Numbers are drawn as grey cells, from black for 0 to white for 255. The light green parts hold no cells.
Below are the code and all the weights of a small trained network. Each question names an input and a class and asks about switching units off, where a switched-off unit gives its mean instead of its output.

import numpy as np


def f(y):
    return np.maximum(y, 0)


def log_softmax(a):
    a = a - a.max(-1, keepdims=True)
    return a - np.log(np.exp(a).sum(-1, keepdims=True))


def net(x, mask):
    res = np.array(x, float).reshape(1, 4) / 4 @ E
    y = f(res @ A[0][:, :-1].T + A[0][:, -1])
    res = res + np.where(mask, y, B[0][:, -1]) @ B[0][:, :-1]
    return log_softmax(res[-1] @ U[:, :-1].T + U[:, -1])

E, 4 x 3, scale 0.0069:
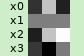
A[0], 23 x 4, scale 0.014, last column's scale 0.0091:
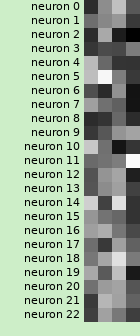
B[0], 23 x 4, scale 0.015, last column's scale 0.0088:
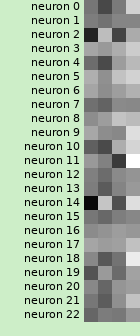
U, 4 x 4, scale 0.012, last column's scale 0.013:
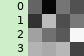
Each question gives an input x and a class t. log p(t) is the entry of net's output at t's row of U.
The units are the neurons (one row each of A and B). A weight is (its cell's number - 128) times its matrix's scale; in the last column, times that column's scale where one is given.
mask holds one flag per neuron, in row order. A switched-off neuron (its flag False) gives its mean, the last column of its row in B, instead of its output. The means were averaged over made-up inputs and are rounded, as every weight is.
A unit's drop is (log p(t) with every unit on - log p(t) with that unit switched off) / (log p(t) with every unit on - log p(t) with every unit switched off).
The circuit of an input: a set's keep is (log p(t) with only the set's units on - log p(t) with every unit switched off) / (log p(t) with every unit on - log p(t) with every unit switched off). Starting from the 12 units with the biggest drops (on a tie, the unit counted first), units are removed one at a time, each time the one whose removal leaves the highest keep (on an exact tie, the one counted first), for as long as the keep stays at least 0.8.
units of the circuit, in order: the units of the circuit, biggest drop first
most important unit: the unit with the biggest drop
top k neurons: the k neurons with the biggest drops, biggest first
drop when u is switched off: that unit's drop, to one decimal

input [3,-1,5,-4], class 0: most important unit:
neuron 21
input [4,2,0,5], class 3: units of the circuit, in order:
[neuron 3; neuron 8]
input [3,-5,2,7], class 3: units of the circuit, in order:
[neuron 8; neuron 3]
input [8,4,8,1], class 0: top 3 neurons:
[neuron 0; neuron 21; neuron 14]
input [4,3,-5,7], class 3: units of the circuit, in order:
[neuron 3; neuron 8]
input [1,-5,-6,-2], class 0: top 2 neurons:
[neuron 10; neuron 4]
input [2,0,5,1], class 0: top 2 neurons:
[neuron 0; neuron 21]
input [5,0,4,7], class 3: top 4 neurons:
[neuron 8; neuron 3; neuron 14; neuron 9]
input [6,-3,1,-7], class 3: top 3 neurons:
[neuron 5; neuron 14; neuron 16]
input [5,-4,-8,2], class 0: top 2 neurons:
[neuron 10; neuron 4]
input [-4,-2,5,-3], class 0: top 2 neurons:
[neuron 18; neuron 0]
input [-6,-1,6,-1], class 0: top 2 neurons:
[neuron 18; neuron 0]
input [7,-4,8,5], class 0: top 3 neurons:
[neuron 0; neuron 21; neuron 14]
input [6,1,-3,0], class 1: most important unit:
neuron 2
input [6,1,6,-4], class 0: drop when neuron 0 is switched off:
0.2
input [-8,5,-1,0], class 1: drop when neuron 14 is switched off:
0.3
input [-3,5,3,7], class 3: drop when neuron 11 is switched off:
0.0
